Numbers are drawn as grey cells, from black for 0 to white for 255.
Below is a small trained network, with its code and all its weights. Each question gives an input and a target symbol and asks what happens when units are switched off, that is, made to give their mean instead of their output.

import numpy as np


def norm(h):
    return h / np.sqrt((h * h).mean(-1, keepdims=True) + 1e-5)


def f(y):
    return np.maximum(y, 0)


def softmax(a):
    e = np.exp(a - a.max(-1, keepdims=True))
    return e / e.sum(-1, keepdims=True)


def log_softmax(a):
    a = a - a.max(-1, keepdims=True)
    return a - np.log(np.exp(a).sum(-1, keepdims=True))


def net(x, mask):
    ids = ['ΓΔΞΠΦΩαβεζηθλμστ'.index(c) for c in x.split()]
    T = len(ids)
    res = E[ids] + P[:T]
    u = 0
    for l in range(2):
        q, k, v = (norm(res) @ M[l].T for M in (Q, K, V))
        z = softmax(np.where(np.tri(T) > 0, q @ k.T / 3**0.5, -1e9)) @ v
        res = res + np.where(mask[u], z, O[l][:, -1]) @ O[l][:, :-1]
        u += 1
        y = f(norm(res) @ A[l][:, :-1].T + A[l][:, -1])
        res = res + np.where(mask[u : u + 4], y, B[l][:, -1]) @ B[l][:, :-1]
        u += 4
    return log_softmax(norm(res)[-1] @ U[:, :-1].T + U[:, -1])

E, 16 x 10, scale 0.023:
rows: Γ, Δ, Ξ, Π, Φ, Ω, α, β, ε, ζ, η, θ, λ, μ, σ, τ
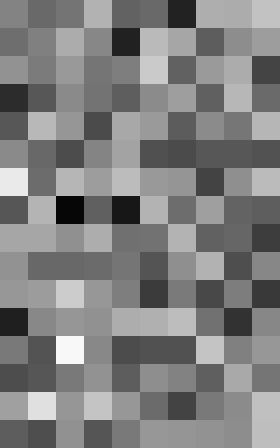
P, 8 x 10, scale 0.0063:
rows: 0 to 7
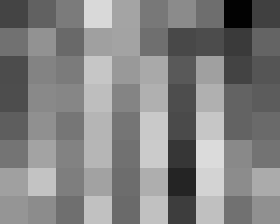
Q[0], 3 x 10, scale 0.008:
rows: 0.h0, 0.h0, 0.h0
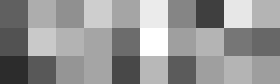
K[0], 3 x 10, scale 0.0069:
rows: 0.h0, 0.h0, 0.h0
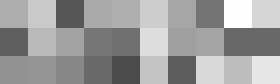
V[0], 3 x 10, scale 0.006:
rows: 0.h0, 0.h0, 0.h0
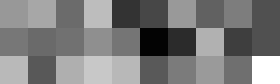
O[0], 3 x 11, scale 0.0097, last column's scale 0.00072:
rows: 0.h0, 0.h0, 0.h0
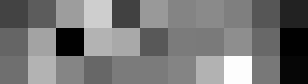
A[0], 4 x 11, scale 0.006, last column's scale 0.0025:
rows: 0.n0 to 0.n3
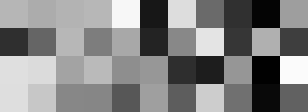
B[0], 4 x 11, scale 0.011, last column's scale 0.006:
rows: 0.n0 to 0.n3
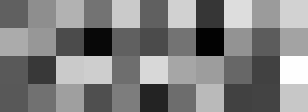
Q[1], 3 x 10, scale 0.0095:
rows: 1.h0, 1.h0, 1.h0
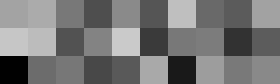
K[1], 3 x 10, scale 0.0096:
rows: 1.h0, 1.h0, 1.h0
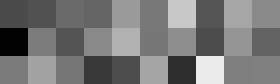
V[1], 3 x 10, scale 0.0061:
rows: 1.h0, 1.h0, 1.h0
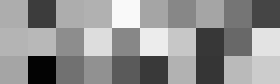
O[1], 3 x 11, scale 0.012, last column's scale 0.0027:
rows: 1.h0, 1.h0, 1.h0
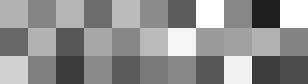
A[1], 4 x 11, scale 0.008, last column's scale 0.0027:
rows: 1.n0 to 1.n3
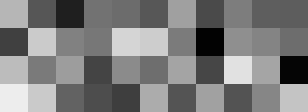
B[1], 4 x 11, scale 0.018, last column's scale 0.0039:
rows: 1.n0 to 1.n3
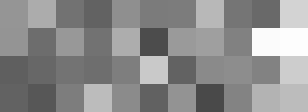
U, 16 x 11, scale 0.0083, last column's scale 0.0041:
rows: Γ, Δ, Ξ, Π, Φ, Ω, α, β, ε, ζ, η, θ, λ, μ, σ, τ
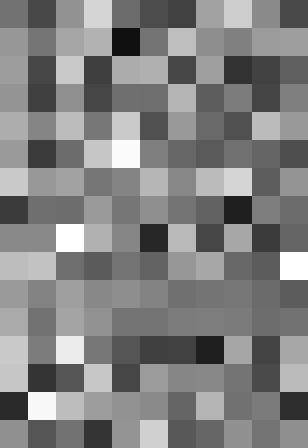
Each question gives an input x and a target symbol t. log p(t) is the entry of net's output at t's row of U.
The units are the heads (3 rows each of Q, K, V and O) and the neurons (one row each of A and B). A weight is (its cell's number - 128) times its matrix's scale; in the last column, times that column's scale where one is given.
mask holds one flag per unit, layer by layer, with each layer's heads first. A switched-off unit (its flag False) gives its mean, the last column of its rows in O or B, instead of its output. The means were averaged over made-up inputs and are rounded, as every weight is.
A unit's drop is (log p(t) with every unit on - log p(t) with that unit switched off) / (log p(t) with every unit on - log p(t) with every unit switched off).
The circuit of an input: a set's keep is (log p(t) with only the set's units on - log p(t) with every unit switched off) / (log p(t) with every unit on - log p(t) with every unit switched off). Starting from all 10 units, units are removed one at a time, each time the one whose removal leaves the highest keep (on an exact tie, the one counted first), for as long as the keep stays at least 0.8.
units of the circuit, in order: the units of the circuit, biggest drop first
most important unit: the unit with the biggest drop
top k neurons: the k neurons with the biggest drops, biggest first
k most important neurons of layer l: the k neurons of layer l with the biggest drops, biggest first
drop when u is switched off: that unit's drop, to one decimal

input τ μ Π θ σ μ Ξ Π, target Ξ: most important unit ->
1.h0
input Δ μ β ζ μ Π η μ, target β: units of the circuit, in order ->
1.h0, 0.n0
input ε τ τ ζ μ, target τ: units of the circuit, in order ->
0.h0, 1.n2, 0.n2
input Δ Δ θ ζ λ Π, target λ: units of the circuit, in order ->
1.h0, 0.n1
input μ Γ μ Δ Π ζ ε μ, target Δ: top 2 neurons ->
0.n0, 0.n2
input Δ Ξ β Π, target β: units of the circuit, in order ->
0.n2, 1.h0
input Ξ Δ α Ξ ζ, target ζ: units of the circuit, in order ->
1.n0, 0.n1
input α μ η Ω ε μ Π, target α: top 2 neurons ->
0.n3, 0.n2
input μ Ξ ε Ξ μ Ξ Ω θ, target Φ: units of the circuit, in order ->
1.n1, 0.n1
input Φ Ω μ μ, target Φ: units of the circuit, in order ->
1.n1, 0.h0, 0.n2
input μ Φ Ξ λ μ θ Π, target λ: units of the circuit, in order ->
1.h0, 0.n2
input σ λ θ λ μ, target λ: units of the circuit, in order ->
1.h0, 0.n2
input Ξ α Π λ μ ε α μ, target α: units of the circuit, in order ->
0.h0, 1.h0
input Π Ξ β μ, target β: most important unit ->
0.n2
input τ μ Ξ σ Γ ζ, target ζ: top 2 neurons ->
1.n0, 0.n3
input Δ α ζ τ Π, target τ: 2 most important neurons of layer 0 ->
0.n2, 0.n0
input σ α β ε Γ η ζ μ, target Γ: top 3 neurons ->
0.n3, 0.n2, 0.n0
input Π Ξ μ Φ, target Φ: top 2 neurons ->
1.n1, 0.n0
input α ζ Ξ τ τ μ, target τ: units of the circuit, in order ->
0.h0, 0.n2, 1.n2
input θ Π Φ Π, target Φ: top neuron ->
1.n1
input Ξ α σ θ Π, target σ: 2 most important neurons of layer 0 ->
0.n0, 0.n2
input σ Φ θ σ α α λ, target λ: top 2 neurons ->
0.n1, 1.n1
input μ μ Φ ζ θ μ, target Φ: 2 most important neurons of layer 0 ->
0.n2, 0.n3
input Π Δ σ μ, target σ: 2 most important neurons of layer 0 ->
0.n0, 0.n2
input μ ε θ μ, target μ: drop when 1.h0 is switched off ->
0.5
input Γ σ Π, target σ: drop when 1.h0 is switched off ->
0.5
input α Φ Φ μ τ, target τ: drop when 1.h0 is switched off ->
-0.1
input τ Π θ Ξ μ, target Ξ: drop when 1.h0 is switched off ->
0.4
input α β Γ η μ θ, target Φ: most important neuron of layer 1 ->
1.n1
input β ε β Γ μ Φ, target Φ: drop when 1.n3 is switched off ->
0.0
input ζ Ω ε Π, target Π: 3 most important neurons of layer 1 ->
1.n0, 1.n2, 1.n3
